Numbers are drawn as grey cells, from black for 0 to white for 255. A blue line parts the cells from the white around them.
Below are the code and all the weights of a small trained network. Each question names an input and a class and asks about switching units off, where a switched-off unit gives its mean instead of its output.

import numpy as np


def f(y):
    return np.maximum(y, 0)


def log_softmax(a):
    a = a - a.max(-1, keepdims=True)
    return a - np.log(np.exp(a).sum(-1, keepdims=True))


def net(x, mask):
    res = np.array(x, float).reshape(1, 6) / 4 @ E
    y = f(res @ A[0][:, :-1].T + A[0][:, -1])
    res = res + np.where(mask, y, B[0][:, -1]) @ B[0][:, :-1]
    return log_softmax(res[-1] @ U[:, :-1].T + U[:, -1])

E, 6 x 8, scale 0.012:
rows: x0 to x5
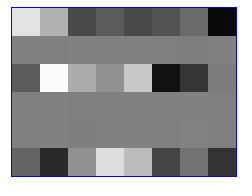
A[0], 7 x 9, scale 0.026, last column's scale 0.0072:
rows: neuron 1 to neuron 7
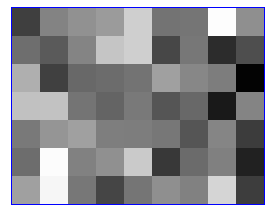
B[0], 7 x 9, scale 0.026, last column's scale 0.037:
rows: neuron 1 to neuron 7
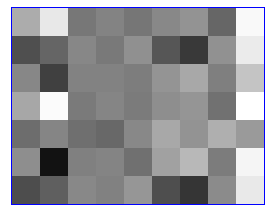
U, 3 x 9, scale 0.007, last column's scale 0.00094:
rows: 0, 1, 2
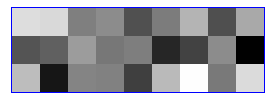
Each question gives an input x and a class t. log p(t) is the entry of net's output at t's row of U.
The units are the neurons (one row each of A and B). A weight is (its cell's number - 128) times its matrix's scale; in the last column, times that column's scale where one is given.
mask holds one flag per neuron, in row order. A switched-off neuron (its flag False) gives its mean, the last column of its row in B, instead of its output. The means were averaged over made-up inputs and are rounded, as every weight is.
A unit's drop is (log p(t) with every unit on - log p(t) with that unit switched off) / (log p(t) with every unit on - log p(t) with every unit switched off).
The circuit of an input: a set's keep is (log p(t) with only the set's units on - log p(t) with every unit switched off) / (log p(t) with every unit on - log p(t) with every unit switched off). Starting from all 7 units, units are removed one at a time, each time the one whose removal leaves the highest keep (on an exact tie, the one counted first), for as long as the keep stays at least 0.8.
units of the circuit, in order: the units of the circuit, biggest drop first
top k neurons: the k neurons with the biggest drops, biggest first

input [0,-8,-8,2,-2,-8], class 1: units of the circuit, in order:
(neuron 7)
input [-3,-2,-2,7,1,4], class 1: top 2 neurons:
(neuron 4; neuron 6)
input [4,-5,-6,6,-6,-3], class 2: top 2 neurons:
(neuron 1; neuron 3)
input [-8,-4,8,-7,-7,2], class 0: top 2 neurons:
(neuron 1; neuron 3)
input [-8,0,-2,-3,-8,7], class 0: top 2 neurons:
(neuron 1; neuron 7)
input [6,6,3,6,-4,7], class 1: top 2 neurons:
(neuron 2; neuron 1)
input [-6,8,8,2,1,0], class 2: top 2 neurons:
(neuron 6; neuron 4)
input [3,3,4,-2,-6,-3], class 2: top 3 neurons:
(neuron 6; neuron 1; neuron 2)
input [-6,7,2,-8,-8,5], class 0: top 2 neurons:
(neuron 1; neuron 7)
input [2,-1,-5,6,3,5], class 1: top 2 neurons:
(neuron 6; neuron 2)
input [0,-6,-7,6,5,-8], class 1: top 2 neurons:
(neuron 7; neuron 6)
